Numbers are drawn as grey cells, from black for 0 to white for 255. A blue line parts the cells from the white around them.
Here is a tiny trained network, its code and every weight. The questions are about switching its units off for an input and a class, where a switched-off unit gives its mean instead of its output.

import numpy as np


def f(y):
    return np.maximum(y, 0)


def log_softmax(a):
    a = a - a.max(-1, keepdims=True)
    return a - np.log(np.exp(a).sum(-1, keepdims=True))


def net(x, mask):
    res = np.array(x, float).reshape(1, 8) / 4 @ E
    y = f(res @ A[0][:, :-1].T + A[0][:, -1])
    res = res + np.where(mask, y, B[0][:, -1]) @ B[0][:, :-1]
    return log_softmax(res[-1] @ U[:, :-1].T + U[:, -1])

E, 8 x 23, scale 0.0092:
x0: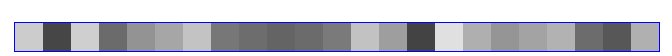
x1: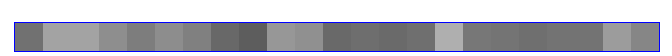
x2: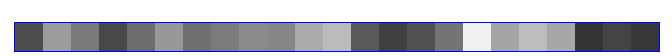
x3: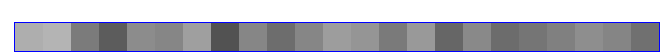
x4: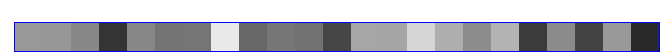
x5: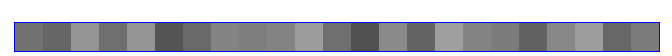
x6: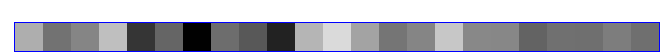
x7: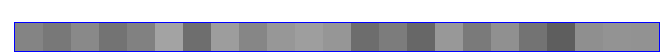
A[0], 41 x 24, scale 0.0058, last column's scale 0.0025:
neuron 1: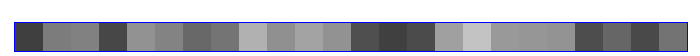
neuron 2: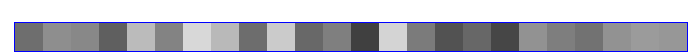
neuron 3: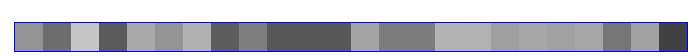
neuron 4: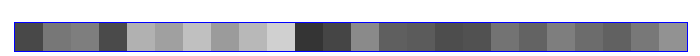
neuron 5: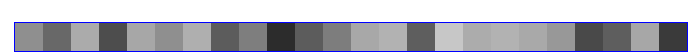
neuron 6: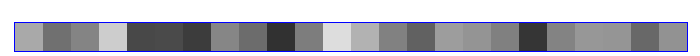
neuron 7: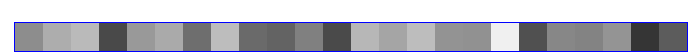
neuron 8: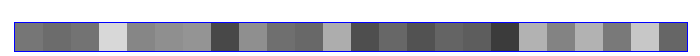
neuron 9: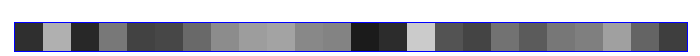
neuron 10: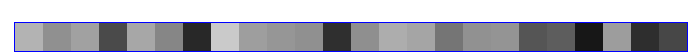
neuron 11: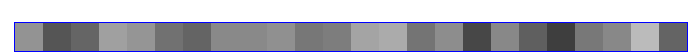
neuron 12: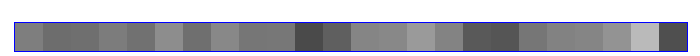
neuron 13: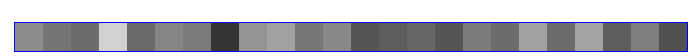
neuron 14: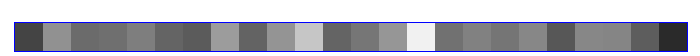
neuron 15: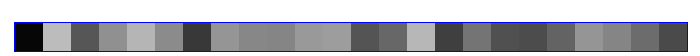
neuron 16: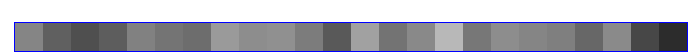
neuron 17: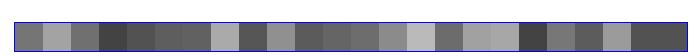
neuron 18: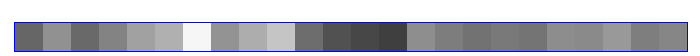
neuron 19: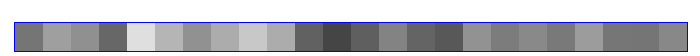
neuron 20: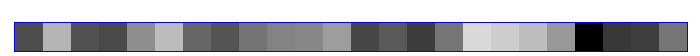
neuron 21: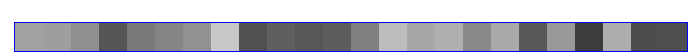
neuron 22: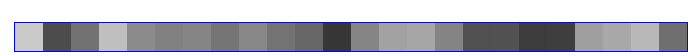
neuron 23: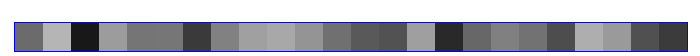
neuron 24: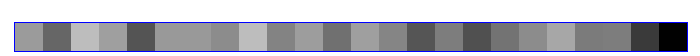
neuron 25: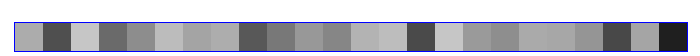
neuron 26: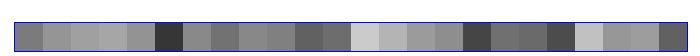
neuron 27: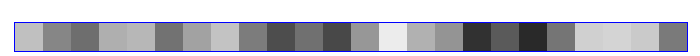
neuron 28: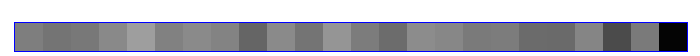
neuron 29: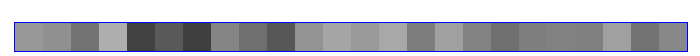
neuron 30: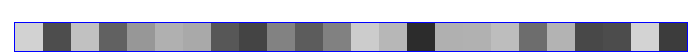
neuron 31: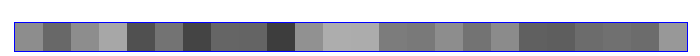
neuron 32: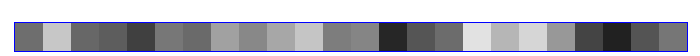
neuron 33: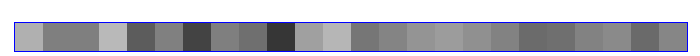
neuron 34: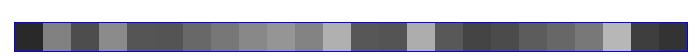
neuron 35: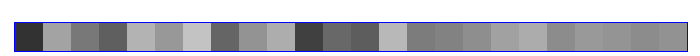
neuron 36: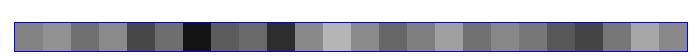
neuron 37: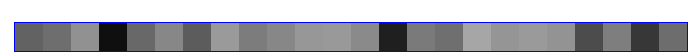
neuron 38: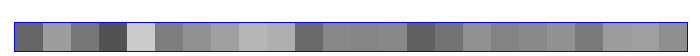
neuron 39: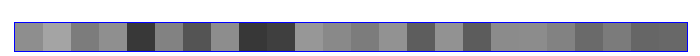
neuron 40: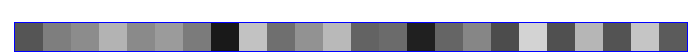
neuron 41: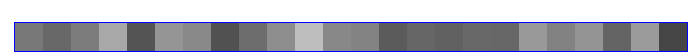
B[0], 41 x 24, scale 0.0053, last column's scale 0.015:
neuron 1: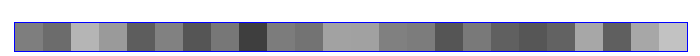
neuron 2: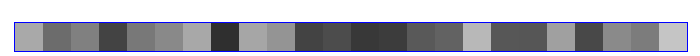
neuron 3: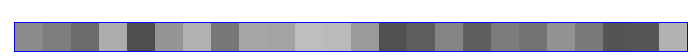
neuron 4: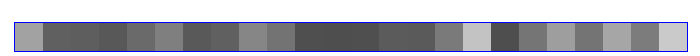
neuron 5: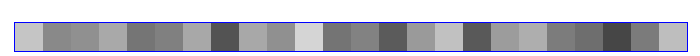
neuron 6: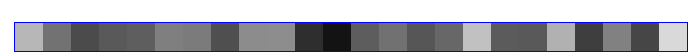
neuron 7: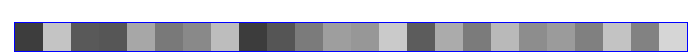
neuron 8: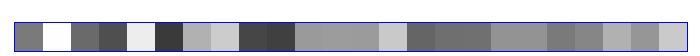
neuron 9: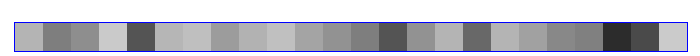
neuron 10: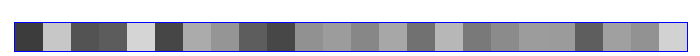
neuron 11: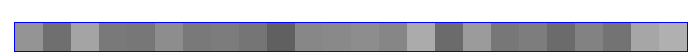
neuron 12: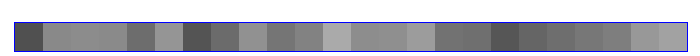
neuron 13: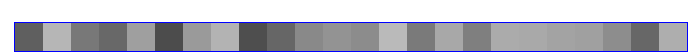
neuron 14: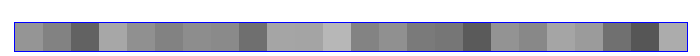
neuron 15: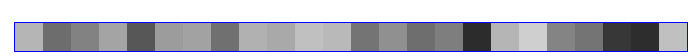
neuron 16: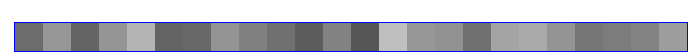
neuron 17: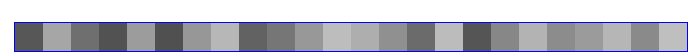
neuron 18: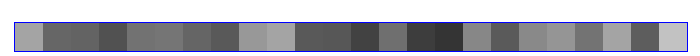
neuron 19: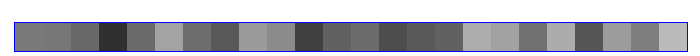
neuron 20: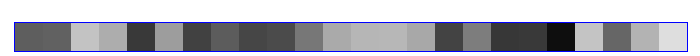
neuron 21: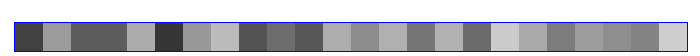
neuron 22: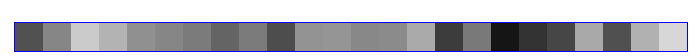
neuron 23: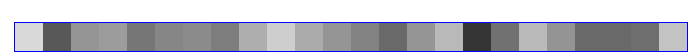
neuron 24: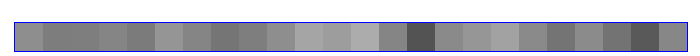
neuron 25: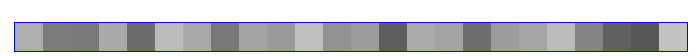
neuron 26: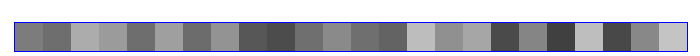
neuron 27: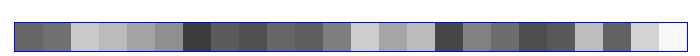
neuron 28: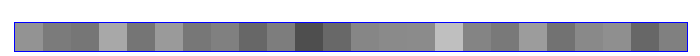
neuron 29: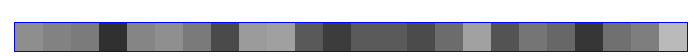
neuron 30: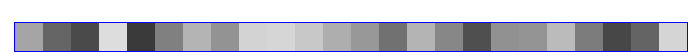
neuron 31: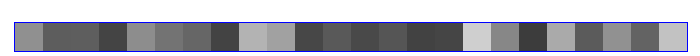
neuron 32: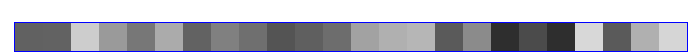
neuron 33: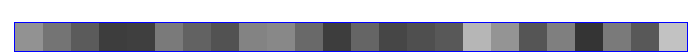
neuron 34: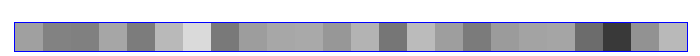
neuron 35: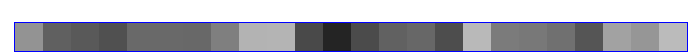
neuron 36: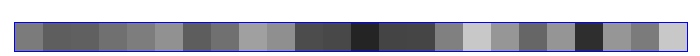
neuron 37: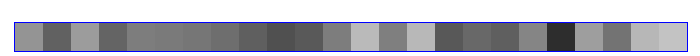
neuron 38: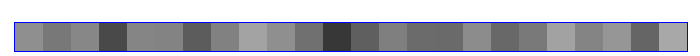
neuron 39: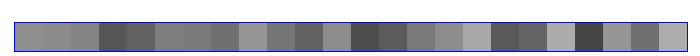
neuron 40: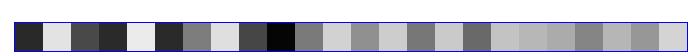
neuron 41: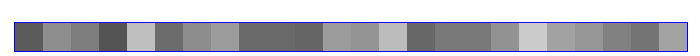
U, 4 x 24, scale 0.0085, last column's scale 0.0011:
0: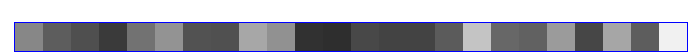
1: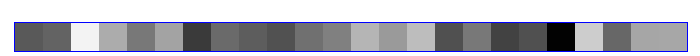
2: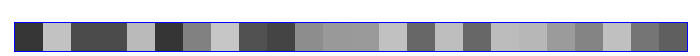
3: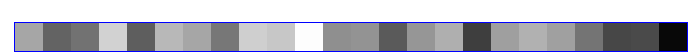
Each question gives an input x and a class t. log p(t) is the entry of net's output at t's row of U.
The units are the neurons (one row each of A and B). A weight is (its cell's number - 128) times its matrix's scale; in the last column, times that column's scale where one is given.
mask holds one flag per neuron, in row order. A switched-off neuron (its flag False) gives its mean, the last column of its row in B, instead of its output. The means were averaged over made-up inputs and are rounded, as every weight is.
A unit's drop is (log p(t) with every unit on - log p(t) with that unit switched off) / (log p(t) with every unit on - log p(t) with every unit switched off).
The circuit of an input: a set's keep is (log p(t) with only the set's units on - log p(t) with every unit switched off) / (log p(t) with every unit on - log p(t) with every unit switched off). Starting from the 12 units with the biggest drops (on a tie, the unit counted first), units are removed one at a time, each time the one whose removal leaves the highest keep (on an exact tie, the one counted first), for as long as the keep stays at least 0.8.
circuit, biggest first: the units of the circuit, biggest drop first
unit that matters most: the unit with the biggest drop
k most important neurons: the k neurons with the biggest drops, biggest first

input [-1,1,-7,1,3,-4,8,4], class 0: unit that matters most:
neuron 6
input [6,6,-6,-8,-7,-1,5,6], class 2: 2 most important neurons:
[neuron 40; neuron 8]
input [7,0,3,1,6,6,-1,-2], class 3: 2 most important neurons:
[neuron 30; neuron 5]
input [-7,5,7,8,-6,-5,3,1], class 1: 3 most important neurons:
[neuron 20; neuron 32; neuron 30]
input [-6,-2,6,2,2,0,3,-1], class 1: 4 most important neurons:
[neuron 20; neuron 32; neuron 37; neuron 30]
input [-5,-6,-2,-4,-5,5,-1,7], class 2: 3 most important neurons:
[neuron 40; neuron 8; neuron 30]
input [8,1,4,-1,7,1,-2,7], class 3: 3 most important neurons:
[neuron 30; neuron 25; neuron 5]
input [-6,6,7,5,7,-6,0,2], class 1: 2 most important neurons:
[neuron 20; neuron 32]
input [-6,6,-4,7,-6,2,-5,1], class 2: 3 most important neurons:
[neuron 40; neuron 8; neuron 13]
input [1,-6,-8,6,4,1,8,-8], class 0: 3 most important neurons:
[neuron 6; neuron 31; neuron 33]
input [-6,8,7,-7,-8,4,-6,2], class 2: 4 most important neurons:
[neuron 40; neuron 8; neuron 13; neuron 27]
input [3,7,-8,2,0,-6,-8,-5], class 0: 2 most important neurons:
[neuron 2; neuron 18]
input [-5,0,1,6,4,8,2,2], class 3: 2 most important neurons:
[neuron 40; neuron 9]
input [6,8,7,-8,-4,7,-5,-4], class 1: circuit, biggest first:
[neuron 20]
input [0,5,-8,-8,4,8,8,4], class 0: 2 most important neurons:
[neuron 6; neuron 31]
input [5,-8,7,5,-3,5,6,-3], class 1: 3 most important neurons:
[neuron 20; neuron 32; neuron 1]
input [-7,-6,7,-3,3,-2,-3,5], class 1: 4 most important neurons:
[neuron 20; neuron 32; neuron 37; neuron 1]
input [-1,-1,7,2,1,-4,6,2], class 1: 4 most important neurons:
[neuron 20; neuron 32; neuron 37; neuron 1]
